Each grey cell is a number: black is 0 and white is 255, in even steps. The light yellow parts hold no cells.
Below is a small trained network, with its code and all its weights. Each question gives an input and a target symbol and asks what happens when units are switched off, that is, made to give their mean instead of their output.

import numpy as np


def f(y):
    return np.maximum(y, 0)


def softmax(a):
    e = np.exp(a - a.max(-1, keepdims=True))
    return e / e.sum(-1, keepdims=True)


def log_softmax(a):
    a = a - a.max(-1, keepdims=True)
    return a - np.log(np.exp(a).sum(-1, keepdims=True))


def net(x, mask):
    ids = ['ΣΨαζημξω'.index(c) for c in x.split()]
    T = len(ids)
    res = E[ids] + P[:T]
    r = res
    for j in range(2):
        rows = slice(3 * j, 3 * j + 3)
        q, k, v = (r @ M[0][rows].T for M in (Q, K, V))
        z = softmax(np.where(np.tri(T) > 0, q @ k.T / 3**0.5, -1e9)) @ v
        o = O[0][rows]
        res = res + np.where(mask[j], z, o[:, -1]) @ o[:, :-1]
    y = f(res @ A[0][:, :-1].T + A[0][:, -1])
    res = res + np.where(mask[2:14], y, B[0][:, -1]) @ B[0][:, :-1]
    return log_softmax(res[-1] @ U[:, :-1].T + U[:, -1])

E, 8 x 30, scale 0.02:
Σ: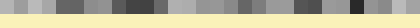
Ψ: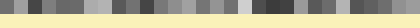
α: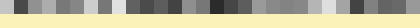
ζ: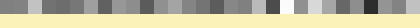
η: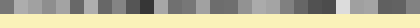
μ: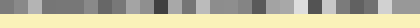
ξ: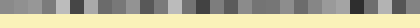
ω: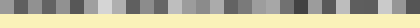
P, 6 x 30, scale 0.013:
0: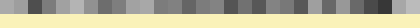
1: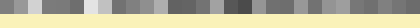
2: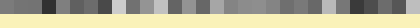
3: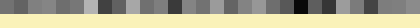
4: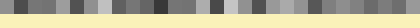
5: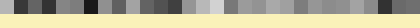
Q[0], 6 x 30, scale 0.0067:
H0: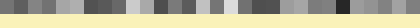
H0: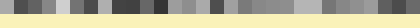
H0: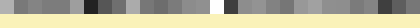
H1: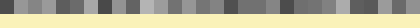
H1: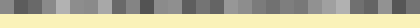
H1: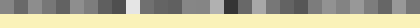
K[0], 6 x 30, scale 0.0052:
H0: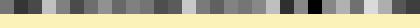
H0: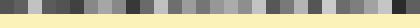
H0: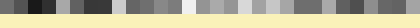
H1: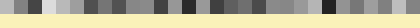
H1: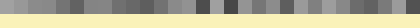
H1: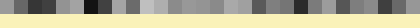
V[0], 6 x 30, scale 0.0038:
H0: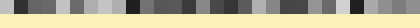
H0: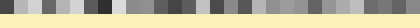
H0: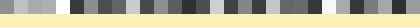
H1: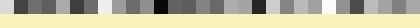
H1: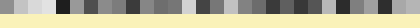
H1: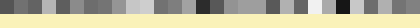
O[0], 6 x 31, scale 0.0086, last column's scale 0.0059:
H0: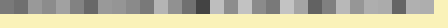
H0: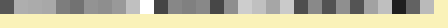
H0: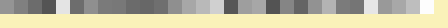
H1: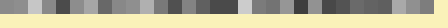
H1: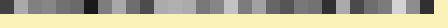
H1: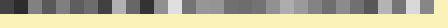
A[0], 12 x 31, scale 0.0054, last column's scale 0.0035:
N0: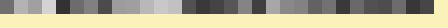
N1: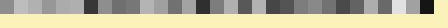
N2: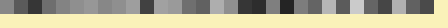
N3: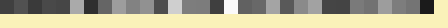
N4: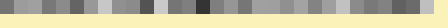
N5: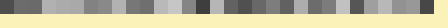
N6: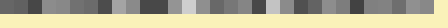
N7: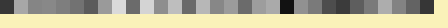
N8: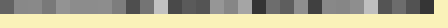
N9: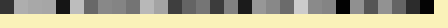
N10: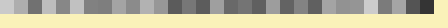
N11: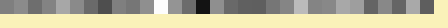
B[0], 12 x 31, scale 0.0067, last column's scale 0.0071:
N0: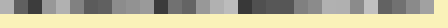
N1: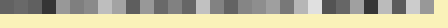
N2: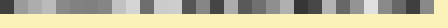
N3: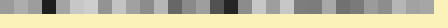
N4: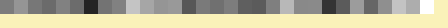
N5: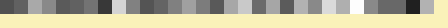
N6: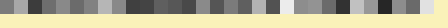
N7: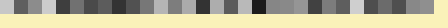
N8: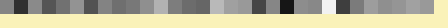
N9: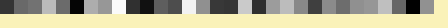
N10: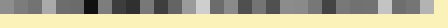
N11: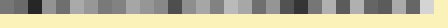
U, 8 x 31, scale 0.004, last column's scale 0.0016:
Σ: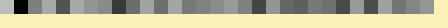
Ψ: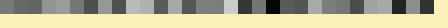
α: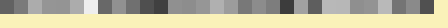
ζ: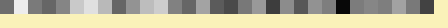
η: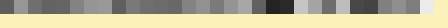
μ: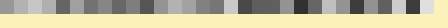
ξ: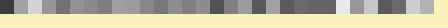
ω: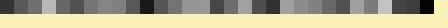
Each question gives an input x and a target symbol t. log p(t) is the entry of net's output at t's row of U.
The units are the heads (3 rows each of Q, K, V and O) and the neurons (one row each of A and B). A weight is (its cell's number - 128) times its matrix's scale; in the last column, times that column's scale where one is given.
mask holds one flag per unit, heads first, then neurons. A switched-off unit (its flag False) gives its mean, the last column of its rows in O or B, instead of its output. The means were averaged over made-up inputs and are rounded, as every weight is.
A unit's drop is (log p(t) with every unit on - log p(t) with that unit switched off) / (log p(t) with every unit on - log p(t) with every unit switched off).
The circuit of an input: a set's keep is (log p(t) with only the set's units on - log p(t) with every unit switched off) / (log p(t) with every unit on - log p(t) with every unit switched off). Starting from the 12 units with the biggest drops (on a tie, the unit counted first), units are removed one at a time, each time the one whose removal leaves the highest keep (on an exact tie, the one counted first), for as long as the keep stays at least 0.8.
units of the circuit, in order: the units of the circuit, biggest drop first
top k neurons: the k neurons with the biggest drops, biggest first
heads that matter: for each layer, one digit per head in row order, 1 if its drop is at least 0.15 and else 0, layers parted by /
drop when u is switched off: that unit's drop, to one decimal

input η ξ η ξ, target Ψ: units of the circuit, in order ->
(H1; N10; H0)
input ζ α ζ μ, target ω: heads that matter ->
01
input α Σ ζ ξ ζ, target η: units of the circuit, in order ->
(H1; N1; H0)
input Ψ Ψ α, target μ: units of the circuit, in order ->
(N2; H0)
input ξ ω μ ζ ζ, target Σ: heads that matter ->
10
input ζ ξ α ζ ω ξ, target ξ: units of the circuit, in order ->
(H0; H1)
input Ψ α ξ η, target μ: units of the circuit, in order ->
(H0; N2; H1)
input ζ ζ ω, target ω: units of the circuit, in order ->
(H1; N6; N5)
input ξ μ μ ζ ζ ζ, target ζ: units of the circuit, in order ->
(H0; H1)
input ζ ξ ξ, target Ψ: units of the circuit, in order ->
(H0; N0)
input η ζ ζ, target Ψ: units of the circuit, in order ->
(H1; H0)
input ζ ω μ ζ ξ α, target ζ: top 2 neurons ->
(N6; N5)
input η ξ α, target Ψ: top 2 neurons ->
(N10; N4)
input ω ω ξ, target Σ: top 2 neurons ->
(N11; N8)
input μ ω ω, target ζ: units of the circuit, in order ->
(H1)
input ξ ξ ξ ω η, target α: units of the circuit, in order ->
(H0)
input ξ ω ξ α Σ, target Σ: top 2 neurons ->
(N8; N10)
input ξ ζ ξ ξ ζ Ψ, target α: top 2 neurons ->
(N4; N6)
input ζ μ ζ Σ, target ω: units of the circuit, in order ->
(H1; N6)
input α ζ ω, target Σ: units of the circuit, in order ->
(N7; H0)
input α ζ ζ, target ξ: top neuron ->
(N5)
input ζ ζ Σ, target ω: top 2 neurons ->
(N6; N5)
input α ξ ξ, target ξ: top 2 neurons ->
(N5; N4)
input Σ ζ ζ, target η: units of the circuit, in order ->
(H1; H0; N1)
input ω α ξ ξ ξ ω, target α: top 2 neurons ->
(N4; N6)
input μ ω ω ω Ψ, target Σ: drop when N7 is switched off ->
0.0
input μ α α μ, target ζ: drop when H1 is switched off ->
0.5
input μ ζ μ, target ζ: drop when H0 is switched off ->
0.4
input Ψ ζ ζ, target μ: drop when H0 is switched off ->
0.7
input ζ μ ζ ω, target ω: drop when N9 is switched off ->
-0.1
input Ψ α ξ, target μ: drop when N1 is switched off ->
-0.1
